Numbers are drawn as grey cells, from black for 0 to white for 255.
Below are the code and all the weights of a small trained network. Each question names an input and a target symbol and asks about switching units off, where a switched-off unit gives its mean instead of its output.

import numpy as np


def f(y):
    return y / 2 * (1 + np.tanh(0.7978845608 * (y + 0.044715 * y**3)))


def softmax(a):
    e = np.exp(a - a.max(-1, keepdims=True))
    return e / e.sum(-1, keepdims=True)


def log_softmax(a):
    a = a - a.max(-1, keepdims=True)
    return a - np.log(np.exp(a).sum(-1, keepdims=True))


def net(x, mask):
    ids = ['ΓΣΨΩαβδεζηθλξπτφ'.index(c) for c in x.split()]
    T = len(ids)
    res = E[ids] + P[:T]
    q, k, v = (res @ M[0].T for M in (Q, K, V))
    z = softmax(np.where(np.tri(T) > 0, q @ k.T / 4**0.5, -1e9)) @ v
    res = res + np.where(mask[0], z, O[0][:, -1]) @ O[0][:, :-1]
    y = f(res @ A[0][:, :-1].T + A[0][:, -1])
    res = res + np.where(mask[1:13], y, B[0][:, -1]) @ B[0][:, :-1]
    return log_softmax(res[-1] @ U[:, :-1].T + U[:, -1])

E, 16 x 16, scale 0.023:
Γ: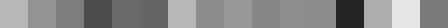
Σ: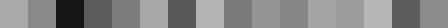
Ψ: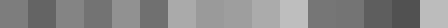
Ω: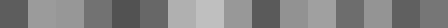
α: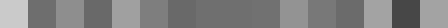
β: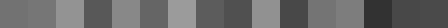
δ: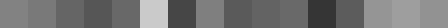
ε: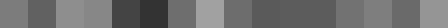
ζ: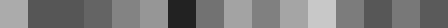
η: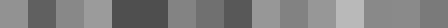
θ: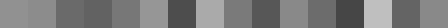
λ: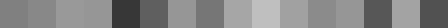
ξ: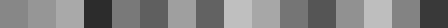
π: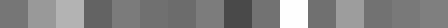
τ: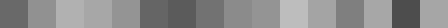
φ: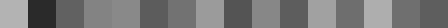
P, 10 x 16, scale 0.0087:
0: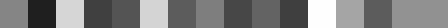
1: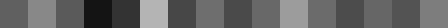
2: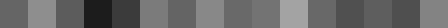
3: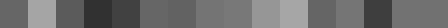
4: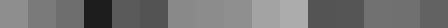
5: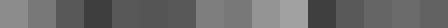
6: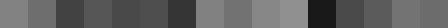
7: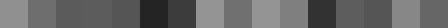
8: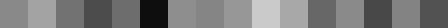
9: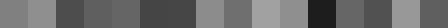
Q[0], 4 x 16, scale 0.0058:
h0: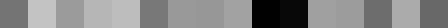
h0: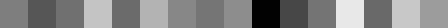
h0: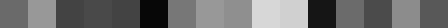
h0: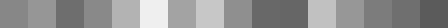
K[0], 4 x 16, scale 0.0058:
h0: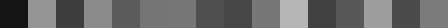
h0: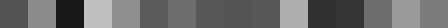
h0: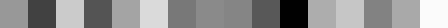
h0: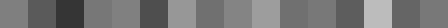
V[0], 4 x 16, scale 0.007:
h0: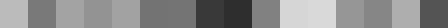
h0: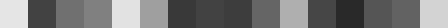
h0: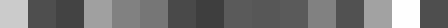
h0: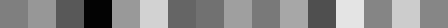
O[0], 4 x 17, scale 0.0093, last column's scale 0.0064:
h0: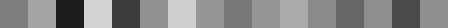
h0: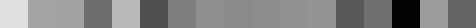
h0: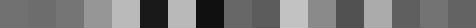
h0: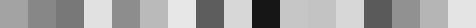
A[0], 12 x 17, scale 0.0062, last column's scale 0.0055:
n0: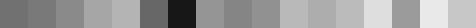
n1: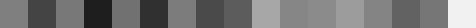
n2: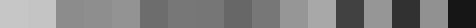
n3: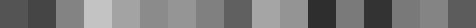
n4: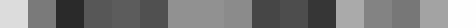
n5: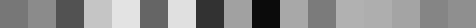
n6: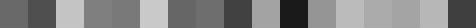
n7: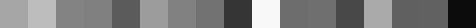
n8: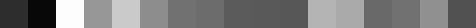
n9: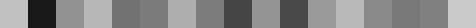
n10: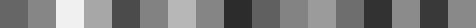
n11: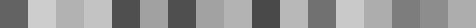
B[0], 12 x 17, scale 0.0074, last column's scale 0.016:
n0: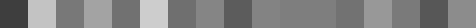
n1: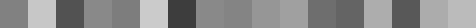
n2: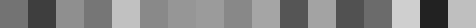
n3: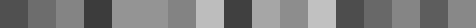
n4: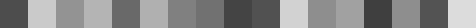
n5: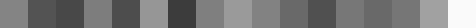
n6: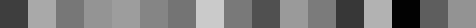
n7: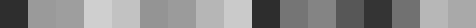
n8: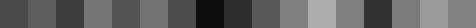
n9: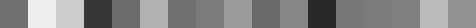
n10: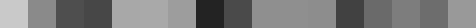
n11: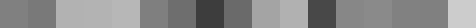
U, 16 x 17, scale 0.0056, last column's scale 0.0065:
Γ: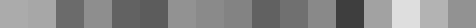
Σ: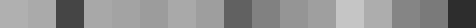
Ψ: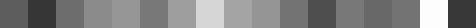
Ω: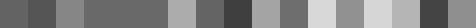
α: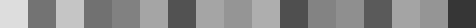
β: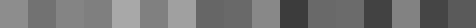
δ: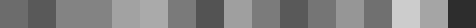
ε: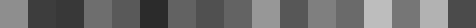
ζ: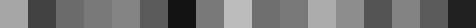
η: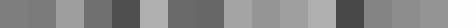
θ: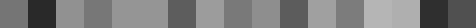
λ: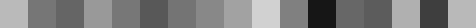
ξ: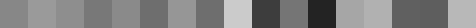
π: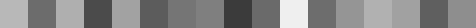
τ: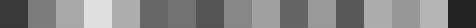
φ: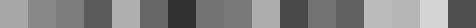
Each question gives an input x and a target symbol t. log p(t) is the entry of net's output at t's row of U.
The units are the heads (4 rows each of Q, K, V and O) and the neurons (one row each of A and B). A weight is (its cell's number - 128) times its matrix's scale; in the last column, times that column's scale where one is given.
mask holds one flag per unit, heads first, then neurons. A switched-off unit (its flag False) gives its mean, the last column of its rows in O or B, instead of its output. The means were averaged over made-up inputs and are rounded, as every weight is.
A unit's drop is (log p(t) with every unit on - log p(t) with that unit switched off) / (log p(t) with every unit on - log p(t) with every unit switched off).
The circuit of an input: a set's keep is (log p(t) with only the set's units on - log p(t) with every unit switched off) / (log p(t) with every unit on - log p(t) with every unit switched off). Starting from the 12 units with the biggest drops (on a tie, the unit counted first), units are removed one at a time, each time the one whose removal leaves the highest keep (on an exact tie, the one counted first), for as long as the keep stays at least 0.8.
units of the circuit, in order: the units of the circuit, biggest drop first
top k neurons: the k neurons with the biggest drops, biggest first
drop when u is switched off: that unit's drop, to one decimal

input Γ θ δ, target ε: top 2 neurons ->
[n5 n7]
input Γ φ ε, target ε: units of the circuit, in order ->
[h0 n5]
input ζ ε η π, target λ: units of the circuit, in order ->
[h0 n5 n2 n4]
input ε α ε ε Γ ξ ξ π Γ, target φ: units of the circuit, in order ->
[h0 n1]
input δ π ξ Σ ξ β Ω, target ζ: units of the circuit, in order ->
[h0 n5 n2]
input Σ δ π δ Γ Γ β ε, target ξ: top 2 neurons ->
[n9 n2]
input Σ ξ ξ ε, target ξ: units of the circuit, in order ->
[h0 n2]
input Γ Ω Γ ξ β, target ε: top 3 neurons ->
[n5 n4 n7]
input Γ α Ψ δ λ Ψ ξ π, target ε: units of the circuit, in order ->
[h0 n5 n4]
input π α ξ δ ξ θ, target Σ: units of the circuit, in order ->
[h0 n5]
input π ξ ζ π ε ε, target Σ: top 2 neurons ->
[n4 n5]
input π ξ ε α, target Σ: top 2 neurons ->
[n4 n5]
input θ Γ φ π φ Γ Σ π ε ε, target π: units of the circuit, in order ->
[n5 h0]
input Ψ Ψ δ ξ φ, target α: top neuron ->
[n9]
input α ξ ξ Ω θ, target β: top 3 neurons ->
[n2 n7 n5]
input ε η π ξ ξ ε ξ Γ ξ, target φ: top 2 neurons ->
[n1 n4]
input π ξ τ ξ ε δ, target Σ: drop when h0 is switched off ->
0.5
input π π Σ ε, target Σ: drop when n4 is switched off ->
0.2
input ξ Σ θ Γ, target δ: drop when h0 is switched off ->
1.2
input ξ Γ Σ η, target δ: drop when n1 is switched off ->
0.1
